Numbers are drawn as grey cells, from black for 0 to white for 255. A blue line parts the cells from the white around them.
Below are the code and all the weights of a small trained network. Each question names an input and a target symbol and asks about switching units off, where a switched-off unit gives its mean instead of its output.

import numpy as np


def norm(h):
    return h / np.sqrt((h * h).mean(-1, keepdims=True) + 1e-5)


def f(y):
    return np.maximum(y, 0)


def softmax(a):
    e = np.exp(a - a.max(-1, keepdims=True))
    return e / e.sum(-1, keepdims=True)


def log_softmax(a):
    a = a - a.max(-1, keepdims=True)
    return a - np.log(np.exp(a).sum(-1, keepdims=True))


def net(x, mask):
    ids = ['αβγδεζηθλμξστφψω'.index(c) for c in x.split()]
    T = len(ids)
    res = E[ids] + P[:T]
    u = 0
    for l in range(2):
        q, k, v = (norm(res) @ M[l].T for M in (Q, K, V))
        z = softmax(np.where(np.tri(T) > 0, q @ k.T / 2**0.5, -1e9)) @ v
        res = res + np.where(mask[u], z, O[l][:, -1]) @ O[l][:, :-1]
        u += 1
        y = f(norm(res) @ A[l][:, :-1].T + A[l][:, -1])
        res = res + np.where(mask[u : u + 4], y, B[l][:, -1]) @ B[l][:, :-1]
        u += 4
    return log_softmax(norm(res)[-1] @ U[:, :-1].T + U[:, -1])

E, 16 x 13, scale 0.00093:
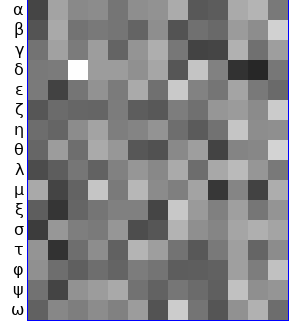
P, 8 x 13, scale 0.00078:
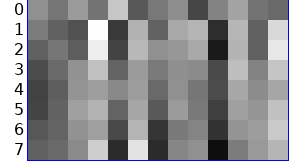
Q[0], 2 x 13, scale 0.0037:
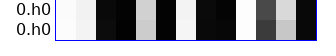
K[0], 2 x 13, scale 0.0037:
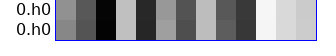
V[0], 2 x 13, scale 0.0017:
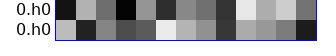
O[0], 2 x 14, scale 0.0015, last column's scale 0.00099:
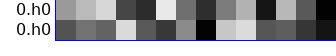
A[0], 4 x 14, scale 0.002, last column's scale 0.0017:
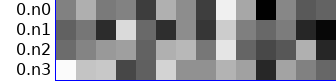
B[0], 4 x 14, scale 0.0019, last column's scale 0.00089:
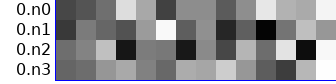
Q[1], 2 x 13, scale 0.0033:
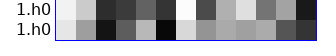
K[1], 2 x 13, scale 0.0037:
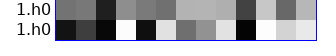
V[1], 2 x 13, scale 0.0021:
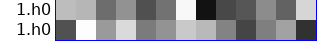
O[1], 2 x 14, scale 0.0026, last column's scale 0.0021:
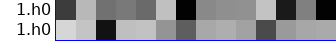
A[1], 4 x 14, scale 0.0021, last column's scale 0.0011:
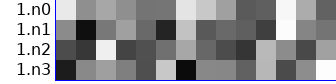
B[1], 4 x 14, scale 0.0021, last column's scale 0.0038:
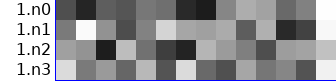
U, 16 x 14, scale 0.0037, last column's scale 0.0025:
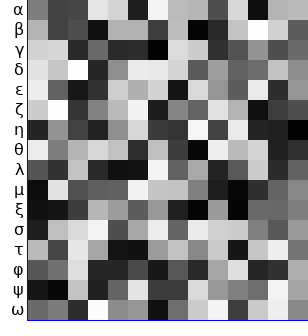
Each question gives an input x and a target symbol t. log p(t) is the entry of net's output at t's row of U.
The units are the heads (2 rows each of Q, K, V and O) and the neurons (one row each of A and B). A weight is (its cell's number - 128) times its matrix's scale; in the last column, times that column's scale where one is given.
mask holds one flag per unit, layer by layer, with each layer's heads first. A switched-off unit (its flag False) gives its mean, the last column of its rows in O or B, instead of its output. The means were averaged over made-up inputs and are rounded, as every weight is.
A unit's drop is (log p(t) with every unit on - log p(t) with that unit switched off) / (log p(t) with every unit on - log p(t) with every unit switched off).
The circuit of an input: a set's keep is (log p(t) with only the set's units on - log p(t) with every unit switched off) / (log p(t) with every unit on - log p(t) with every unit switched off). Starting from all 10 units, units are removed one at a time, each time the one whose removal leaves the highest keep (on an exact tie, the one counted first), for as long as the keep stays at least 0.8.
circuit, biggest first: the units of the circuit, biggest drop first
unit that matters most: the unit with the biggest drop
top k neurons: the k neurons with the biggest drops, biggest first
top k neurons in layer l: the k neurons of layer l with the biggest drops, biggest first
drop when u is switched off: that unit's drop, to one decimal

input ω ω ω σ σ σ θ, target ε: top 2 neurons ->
1.n1; 1.n0
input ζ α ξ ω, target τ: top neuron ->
1.n2
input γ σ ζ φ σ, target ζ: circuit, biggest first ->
1.h0; 0.h0
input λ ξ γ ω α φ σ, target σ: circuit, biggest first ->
0.h0; 0.n0; 1.n1
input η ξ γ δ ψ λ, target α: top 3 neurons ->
1.n0; 0.n2; 1.n1
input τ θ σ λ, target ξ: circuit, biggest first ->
0.n1; 0.h0
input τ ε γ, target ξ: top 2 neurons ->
0.n1; 1.n1
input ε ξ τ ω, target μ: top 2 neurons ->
0.n1; 1.n1
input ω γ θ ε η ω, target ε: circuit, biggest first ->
1.h0; 1.n0; 1.n1
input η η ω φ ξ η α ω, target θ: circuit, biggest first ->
1.h0; 1.n3; 0.h0; 0.n0
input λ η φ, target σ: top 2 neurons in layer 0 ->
0.n0; 0.n3
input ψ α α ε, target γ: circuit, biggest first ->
1.n2; 1.h0; 0.h0; 1.n1
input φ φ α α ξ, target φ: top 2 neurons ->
1.n3; 0.n2
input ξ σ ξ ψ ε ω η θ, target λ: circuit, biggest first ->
1.h0
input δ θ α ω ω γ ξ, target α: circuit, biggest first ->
0.h0; 0.n2
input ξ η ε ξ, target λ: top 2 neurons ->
1.n1; 1.n2
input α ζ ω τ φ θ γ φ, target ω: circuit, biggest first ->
1.h0; 0.h0; 0.n0
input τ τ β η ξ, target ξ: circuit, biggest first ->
0.h0; 0.n1
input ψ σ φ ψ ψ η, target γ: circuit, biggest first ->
1.n2; 1.h0; 1.n1
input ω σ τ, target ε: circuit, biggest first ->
1.h0; 0.h0; 1.n1; 1.n0
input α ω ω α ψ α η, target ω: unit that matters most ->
1.h0
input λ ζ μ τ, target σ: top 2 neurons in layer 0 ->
0.n0; 0.n3
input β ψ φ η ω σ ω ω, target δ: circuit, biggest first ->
1.h0; 0.h0; 1.n3; 0.n3
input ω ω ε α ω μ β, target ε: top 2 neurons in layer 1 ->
1.n1; 1.n0
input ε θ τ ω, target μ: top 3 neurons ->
0.n1; 1.n1; 1.n0
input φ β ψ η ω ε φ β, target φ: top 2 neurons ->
0.n2; 1.n3
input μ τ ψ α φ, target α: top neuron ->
1.n0
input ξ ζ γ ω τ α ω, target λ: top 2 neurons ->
1.n1; 1.n2
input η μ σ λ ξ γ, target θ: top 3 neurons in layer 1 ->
1.n3; 1.n1; 1.n0
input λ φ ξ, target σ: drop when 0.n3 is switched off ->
0.1
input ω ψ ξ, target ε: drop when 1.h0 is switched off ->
1.0
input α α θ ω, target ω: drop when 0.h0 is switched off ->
0.2
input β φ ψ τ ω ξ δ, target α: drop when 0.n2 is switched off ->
0.0
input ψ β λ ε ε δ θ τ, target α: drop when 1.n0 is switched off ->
0.0
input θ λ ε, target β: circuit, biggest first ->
0.h0
